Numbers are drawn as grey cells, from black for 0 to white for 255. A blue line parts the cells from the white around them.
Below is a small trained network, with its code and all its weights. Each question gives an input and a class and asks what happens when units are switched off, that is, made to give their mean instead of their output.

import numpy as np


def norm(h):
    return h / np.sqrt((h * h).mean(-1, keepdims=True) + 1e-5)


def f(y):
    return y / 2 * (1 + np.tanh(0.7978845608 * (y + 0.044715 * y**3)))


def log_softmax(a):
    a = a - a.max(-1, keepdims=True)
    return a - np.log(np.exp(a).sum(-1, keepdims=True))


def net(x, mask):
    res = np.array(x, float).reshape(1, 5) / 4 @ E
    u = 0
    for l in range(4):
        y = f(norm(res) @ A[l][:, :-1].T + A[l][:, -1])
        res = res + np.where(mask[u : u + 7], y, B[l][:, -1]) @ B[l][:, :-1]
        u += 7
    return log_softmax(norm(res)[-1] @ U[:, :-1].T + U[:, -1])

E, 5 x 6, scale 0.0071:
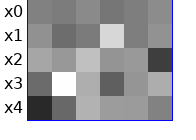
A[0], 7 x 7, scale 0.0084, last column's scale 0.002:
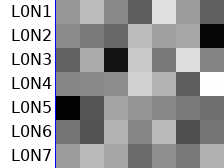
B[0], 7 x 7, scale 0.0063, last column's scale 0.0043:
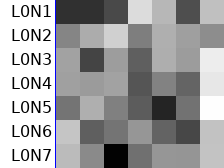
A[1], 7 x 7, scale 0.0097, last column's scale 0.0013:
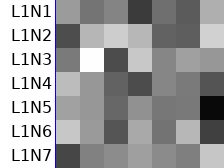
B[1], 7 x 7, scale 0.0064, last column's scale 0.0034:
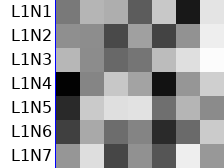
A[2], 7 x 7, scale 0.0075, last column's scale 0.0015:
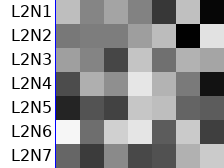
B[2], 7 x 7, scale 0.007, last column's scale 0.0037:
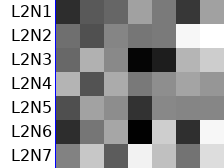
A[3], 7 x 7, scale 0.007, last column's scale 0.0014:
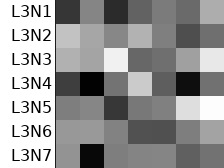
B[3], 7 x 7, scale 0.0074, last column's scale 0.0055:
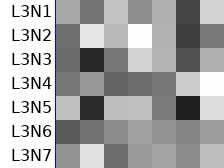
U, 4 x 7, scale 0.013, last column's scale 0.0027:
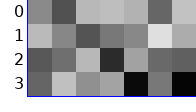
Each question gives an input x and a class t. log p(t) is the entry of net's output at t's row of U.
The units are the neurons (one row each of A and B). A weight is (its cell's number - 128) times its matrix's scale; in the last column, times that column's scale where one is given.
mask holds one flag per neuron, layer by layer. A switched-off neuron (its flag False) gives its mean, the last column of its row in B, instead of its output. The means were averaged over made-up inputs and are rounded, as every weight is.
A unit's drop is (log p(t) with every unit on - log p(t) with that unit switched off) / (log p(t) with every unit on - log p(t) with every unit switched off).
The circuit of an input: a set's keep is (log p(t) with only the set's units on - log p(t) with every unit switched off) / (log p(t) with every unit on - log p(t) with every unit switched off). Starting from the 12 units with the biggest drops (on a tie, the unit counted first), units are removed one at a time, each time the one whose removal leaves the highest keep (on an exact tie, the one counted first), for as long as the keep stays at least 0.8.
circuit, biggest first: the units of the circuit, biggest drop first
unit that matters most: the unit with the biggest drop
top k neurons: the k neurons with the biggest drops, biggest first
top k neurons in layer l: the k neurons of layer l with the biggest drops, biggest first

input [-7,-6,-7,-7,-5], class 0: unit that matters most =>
L3N1
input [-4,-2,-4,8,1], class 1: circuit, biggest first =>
L1N3; L2N6
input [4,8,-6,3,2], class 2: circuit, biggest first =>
L2N6; L0N3
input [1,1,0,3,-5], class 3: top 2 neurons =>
L1N6; L2N3
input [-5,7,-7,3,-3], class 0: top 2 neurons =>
L0N3; L2N7
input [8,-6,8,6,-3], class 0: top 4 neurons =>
L2N6; L3N3; L0N1; L1N4
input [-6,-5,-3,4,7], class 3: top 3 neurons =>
L1N7; L2N6; L1N2
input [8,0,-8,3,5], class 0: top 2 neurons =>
L3N5; L0N3
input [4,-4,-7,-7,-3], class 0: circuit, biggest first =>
L2N7; L3N5
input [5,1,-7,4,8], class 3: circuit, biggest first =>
L0N5; L2N6
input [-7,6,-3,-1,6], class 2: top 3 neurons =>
L2N6; L0N3; L1N6
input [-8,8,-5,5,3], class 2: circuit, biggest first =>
L0N3; L2N6
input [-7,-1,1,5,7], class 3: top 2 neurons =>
L1N2; L0N5
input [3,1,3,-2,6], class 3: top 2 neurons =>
L0N5; L1N2
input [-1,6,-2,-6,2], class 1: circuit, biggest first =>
L3N4
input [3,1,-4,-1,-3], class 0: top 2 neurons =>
L2N7; L0N3
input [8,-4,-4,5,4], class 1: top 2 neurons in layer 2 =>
L2N6; L2N1
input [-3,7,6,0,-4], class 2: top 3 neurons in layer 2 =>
L2N6; L2N7; L2N1
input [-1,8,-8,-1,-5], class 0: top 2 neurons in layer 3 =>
L3N5; L3N1
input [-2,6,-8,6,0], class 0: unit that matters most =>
L0N3
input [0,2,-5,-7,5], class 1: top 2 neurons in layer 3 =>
L3N4; L3N3
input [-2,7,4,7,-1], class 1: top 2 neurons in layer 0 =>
L0N1; L0N7
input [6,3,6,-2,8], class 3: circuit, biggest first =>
L0N5; L1N2
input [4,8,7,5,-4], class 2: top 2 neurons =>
L2N6; L1N3
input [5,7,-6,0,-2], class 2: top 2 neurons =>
L2N6; L0N2
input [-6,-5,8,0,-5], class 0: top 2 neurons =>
L3N3; L2N6
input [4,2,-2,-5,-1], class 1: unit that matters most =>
L0N7
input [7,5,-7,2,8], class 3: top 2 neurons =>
L0N5; L0N7
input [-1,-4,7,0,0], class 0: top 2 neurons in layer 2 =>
L2N6; L2N1
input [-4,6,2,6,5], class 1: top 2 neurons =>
L1N3; L1N7
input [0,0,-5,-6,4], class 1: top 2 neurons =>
L3N4; L1N3
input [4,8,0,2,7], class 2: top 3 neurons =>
L2N6; L1N6; L1N4
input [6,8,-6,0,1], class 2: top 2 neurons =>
L2N6; L0N2
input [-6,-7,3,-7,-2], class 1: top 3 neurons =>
L2N2; L2N6; L3N7
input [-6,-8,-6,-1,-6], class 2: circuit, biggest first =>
L1N1
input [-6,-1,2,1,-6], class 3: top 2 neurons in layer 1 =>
L1N6; L1N4
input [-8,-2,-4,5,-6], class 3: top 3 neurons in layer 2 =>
L2N6; L2N3; L2N2
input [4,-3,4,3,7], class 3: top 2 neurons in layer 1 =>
L1N2; L1N7
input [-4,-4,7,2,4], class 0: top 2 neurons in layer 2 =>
L2N6; L2N2
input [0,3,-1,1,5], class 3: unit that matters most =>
L0N5
